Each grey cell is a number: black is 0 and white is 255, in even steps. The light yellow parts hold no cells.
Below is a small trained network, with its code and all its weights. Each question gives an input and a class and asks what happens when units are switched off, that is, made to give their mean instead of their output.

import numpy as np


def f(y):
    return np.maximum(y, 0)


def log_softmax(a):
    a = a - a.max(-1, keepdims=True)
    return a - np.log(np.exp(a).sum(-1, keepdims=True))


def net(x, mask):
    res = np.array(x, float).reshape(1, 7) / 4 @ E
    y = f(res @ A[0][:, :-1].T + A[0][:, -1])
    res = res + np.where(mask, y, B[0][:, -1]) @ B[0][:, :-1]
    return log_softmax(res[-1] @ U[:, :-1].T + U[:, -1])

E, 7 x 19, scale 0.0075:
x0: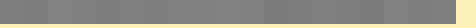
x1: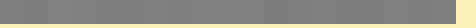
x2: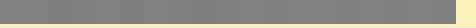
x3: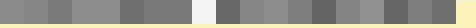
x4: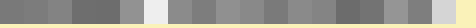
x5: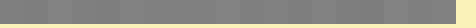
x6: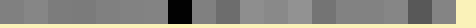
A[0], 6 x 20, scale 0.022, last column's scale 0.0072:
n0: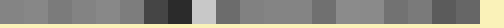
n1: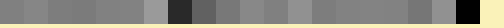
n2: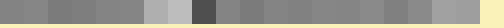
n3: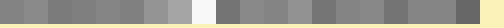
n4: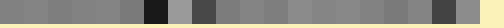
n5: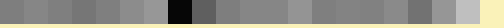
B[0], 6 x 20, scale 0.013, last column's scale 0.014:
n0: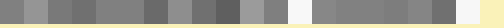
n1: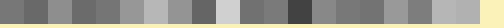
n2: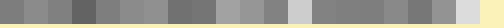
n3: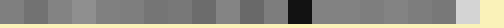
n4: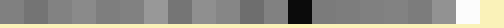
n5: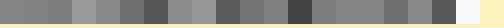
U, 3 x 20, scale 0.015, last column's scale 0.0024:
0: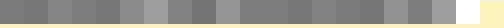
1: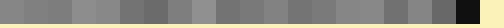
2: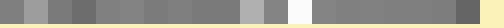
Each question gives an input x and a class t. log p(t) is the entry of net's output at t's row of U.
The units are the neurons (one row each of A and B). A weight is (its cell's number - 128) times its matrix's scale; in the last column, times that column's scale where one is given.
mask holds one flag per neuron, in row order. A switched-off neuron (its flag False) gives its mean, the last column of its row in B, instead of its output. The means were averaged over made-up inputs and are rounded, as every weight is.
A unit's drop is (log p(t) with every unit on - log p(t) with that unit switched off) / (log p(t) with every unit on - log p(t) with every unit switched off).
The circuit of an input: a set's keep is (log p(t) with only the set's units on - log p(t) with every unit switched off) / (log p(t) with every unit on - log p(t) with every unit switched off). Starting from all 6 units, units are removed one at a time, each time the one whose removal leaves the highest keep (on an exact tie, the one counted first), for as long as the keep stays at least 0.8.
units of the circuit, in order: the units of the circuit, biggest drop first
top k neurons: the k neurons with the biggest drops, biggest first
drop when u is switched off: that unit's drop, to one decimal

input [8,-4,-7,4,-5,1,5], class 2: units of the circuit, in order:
n0
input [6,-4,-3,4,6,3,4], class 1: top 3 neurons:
n5, n2, n4
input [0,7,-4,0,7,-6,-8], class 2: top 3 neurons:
n2, n4, n1
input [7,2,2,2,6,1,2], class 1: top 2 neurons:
n5, n4
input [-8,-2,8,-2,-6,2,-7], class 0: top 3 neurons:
n5, n4, n0
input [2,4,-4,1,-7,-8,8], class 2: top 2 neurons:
n0, n3
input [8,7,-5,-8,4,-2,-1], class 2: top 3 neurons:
n4, n2, n3
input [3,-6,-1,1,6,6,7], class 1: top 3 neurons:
n5, n2, n4
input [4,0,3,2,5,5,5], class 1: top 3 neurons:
n5, n2, n4
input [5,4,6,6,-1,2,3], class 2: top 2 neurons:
n0, n4
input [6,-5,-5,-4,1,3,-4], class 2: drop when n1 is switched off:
0.2
